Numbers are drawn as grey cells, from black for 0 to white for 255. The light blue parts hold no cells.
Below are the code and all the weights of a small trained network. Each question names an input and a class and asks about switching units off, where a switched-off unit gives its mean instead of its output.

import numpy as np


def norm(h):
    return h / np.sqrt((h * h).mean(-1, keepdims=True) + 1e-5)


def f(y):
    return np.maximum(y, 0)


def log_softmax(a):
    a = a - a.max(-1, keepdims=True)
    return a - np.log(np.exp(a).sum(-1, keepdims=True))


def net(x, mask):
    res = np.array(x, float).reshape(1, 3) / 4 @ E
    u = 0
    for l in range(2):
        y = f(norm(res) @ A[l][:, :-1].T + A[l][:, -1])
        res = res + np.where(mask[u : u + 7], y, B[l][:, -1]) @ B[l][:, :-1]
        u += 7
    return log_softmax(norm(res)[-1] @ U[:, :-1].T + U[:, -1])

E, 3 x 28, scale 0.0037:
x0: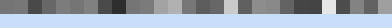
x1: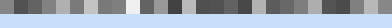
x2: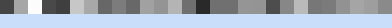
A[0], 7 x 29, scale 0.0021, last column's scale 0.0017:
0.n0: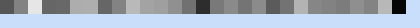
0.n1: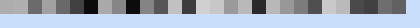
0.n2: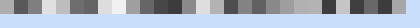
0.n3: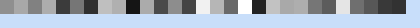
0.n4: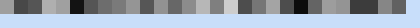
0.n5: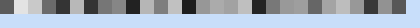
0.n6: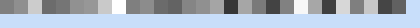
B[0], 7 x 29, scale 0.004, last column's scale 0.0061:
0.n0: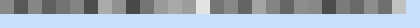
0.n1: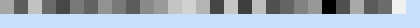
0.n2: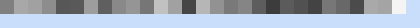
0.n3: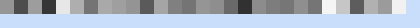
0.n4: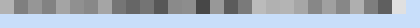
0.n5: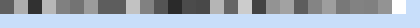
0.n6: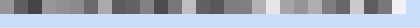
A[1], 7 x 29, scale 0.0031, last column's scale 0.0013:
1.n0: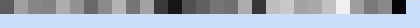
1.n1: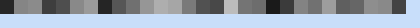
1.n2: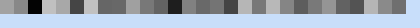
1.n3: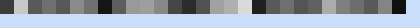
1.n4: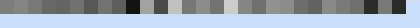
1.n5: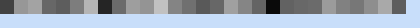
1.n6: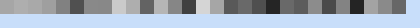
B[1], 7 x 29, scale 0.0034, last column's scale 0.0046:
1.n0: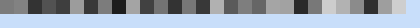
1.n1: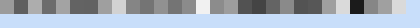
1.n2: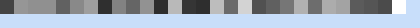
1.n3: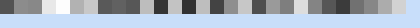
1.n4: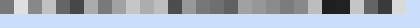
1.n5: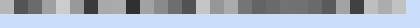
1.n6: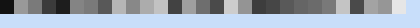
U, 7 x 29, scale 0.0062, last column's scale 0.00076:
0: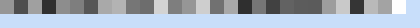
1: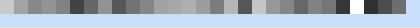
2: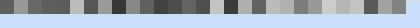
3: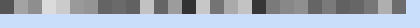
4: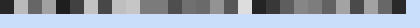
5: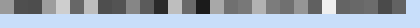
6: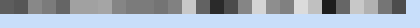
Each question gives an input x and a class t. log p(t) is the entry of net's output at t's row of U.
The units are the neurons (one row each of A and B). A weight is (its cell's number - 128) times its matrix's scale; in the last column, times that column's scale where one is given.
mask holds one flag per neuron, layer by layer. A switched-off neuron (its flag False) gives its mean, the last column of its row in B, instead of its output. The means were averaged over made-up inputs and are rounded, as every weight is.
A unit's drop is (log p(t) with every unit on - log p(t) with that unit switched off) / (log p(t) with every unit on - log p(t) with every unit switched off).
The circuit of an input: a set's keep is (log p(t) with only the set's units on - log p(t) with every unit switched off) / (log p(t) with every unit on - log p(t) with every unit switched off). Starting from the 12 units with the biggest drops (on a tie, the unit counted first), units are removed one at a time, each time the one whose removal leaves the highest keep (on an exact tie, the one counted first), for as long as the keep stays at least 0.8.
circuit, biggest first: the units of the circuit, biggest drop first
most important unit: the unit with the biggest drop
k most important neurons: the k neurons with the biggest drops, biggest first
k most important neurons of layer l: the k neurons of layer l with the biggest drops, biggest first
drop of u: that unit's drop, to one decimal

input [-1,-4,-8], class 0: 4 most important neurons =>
(0.n3; 0.n2; 0.n6; 1.n6)
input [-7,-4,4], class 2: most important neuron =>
(0.n6)
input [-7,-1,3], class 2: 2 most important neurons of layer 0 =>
(0.n6; 0.n1)
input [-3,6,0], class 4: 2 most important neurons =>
(0.n1; 0.n2)
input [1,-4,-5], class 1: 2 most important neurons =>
(0.n1; 0.n4)
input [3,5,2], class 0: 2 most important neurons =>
(0.n6; 0.n5)
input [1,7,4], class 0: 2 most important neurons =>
(0.n6; 0.n4)
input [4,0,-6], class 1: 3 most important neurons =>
(0.n5; 0.n1; 0.n3)
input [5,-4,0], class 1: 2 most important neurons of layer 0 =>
(0.n1; 0.n2)
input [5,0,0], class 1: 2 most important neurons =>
(0.n5; 0.n2)
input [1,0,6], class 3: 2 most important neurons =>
(0.n4; 0.n3)
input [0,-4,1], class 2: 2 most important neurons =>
(0.n5; 0.n2)
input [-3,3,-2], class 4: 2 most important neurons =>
(0.n2; 0.n1)
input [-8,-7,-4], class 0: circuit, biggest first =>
(0.n3)
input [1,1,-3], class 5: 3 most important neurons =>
(0.n4; 0.n1; 0.n5)
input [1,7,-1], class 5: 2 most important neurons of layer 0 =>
(0.n2; 0.n1)
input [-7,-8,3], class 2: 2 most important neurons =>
(0.n5; 0.n6)
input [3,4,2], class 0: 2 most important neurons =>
(0.n6; 0.n5)
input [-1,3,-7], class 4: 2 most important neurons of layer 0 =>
(0.n2; 0.n6)
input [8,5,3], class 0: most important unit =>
0.n5
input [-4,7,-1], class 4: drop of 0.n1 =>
0.2
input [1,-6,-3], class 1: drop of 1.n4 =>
0.1
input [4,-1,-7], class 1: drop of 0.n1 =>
0.1
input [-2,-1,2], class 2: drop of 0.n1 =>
0.0
